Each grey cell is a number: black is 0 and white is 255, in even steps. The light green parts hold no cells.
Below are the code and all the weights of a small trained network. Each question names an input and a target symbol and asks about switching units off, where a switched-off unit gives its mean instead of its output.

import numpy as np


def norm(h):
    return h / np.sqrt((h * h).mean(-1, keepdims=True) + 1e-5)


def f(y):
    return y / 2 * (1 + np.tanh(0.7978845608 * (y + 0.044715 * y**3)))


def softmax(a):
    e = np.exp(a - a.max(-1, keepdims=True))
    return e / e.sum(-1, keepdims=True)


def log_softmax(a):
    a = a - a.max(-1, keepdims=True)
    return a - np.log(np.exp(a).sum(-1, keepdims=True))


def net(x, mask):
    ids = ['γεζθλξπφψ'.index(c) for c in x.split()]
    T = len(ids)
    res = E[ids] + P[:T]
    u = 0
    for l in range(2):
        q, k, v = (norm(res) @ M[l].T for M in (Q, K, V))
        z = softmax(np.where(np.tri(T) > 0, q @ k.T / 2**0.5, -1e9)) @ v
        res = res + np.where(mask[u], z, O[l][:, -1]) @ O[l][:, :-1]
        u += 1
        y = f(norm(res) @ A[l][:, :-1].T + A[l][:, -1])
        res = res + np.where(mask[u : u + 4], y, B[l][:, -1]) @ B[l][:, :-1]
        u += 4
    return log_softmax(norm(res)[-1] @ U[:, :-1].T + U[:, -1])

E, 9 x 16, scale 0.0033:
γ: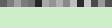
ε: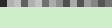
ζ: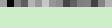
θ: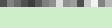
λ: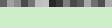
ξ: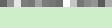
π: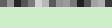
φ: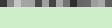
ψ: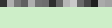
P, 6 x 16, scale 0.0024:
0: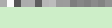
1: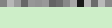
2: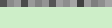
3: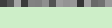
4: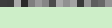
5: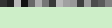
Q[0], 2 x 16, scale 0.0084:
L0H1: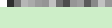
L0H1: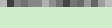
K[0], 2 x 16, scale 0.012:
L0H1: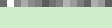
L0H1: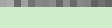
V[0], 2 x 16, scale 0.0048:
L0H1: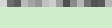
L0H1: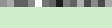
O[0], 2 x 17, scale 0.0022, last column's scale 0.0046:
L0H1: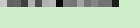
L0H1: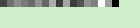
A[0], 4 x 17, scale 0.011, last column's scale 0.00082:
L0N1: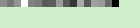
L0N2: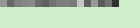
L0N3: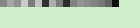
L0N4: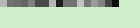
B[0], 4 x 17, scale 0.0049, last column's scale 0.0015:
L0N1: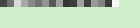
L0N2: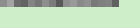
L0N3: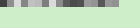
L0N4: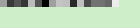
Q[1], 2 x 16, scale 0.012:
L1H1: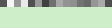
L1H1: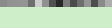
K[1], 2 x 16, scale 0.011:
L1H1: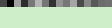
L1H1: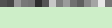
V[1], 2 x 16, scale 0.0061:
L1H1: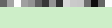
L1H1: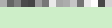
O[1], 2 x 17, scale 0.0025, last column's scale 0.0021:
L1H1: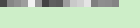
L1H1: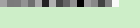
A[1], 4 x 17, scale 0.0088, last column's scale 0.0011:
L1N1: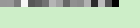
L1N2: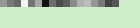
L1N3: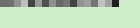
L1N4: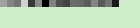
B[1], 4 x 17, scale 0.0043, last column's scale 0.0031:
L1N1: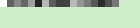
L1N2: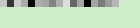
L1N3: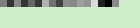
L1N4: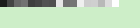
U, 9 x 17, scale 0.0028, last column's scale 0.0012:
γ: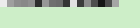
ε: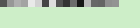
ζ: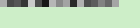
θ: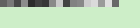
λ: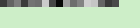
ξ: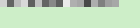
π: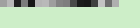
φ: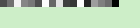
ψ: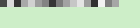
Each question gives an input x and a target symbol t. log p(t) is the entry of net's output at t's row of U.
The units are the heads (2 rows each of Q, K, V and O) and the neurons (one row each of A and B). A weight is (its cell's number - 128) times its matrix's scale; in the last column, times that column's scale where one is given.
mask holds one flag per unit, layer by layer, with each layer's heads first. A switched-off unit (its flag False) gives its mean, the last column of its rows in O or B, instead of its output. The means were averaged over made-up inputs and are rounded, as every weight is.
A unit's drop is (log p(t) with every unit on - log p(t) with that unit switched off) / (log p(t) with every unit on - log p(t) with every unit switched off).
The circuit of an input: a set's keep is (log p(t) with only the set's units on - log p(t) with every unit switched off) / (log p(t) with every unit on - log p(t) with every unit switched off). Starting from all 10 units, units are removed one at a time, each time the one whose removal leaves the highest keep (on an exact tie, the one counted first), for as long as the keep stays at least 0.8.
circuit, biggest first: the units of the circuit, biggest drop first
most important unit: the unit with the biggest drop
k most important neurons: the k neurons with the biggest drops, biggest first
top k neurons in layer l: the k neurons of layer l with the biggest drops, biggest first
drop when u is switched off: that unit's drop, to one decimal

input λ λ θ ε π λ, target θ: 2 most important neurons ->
[L1N4 L0N1]
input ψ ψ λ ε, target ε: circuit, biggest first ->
[L0N3 L1N4]
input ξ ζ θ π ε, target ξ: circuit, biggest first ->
[L1H1 L0H1 L1N2]
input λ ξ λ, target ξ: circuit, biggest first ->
[L1H1 L1N2]
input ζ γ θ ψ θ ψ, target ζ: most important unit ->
L0H1
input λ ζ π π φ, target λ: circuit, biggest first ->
[L0H1 L0N1 L0N4]
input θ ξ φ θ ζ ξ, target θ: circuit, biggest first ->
[L1H1 L0H1 L1N4]
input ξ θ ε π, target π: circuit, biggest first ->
[L1H1 L1N4]
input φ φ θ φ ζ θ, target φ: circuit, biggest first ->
[L1H1 L0H1]
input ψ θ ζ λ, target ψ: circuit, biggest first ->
[L0H1 L1H1]
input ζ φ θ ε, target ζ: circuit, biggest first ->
[L0H1 L0N4]
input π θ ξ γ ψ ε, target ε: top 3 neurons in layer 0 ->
[L0N3 L0N1 L0N4]
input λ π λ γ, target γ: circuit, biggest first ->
[L1N1 L1N4]
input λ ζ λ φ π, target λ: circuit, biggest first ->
[L0H1 L0N4]
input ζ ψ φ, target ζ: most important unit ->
L0H1
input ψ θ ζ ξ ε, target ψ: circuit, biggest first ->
[L1H1 L0H1]
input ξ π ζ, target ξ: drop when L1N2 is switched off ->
0.8
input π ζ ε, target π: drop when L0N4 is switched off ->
0.0
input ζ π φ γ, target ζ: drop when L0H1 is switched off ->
1.2
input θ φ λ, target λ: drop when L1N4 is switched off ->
0.1
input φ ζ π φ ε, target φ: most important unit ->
L1H1
